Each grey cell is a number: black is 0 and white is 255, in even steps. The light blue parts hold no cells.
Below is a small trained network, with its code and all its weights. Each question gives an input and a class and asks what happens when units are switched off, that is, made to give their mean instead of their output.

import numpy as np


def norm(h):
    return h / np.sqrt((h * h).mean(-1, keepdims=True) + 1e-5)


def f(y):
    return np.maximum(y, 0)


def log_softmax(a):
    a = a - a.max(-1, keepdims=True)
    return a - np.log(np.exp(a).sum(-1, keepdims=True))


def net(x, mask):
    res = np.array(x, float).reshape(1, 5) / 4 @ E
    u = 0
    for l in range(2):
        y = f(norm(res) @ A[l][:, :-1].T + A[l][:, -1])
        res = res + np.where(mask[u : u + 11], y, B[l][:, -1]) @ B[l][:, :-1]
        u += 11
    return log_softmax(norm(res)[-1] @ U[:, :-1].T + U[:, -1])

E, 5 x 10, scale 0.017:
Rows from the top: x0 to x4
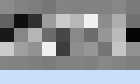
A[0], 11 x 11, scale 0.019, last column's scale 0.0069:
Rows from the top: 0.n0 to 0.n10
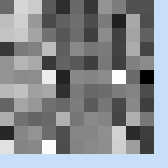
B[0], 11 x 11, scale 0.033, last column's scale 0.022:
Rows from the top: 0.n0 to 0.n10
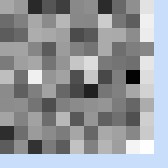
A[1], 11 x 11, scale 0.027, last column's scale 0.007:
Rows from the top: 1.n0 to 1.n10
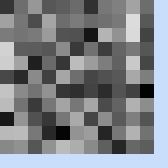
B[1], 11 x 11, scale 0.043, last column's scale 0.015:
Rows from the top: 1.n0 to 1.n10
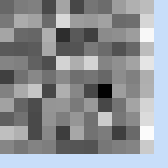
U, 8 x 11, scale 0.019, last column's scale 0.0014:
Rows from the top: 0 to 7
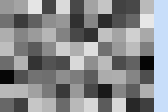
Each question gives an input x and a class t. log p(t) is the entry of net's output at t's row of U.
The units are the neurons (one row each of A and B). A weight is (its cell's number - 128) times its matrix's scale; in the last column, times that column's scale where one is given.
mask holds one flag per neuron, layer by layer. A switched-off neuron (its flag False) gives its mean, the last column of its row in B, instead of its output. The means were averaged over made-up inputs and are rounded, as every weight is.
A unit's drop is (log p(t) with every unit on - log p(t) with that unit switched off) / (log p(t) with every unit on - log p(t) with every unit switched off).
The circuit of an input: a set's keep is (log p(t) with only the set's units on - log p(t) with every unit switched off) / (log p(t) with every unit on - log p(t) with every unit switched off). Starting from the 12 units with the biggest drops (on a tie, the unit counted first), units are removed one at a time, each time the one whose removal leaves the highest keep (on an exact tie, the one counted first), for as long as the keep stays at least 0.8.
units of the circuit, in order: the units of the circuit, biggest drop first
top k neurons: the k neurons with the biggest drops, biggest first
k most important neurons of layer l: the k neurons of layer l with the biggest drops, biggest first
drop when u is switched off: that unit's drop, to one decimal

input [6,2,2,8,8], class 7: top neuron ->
[0.n5]
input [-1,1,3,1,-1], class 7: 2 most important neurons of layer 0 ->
[0.n5 0.n9]
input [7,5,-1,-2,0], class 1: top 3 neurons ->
[0.n10 0.n1 0.n9]
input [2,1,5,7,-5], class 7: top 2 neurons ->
[0.n5 0.n9]
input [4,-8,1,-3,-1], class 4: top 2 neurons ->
[0.n0 0.n4]
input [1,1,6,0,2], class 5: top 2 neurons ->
[0.n9 0.n4]
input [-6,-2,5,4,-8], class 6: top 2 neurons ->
[0.n5 0.n0]
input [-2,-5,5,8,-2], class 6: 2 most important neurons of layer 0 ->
[0.n5 0.n0]
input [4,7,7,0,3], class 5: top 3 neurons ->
[0.n9 0.n4 0.n8]
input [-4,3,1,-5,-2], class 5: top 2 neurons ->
[0.n5 0.n0]
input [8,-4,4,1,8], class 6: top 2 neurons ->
[0.n0 0.n10]
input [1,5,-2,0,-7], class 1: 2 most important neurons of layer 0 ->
[0.n10 0.n1]
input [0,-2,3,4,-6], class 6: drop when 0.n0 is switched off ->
0.1
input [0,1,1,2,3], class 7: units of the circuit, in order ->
[0.n5]
